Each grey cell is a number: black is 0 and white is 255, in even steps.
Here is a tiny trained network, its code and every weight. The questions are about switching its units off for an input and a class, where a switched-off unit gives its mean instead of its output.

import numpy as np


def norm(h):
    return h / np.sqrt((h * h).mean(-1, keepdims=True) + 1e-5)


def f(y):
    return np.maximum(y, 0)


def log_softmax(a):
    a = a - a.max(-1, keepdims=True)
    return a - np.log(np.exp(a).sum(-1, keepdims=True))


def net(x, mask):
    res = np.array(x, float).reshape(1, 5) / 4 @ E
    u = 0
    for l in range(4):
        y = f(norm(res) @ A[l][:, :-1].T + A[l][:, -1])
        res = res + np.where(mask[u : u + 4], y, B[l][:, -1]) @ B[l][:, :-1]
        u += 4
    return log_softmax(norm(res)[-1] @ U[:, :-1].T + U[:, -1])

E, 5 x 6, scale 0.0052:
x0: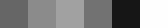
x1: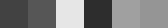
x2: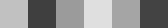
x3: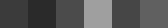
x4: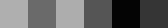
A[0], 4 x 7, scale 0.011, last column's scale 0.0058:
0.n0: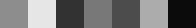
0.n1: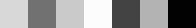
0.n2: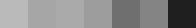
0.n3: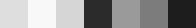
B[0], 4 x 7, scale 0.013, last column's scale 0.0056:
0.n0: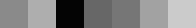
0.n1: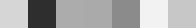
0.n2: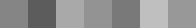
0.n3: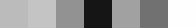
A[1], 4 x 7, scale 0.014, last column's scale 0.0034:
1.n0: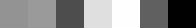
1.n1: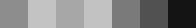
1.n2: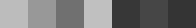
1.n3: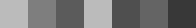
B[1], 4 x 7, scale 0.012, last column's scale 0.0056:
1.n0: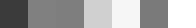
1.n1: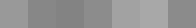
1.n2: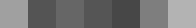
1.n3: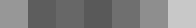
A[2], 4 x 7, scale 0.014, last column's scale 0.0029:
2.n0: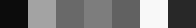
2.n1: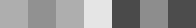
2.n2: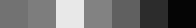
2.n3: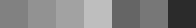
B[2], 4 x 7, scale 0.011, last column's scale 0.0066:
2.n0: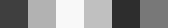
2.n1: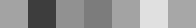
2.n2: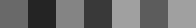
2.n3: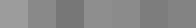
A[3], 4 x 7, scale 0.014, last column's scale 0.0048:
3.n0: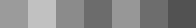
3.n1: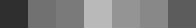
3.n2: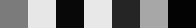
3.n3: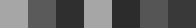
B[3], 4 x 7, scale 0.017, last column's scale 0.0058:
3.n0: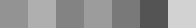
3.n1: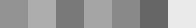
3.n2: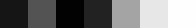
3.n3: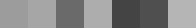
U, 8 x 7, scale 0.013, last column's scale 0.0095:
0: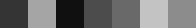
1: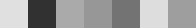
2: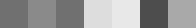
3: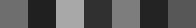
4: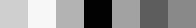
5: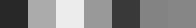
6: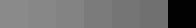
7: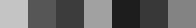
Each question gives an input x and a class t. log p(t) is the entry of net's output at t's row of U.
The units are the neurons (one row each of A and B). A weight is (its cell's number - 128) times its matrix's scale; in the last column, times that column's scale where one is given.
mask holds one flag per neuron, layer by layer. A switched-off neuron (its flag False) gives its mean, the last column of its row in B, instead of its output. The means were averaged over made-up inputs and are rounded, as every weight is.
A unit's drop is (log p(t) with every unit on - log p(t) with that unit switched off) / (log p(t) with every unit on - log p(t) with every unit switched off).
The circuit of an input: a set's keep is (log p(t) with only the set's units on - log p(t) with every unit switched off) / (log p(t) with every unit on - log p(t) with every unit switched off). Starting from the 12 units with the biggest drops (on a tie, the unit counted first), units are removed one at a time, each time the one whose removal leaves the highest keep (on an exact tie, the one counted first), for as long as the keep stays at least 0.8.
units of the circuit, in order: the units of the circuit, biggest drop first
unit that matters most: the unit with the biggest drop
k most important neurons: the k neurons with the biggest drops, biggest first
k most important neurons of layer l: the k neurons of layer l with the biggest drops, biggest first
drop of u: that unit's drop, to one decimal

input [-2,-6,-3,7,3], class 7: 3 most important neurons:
3.n3, 1.n2, 1.n3
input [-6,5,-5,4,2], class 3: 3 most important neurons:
1.n0, 0.n0, 3.n2
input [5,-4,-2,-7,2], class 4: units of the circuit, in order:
0.n3
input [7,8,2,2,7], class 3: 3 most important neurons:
2.n2, 0.n0, 1.n0
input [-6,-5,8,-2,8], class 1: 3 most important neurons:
0.n1, 0.n0, 2.n1
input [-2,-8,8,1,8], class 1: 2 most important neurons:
0.n1, 2.n1
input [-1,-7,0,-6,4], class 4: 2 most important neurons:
0.n3, 3.n2
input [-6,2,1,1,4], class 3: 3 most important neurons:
0.n0, 2.n2, 0.n1
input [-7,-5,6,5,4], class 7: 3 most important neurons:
1.n2, 3.n3, 1.n3
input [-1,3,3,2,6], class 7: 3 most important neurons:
0.n3, 1.n2, 3.n3
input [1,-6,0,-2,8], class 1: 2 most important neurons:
0.n1, 0.n2
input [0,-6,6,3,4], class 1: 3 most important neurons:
0.n1, 2.n1, 0.n0
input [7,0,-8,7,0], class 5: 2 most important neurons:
2.n0, 0.n3
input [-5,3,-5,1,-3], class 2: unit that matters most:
0.n3
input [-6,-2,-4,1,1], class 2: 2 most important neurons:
0.n3, 1.n0
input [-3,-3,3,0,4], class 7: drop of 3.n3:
0.2
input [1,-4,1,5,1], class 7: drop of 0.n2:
0.0
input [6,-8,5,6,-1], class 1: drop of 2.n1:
0.1
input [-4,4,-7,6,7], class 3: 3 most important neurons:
0.n0, 2.n2, 3.n2
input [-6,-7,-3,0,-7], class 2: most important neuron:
1.n0
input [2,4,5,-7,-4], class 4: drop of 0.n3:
0.2
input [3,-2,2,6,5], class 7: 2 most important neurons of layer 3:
3.n3, 3.n2
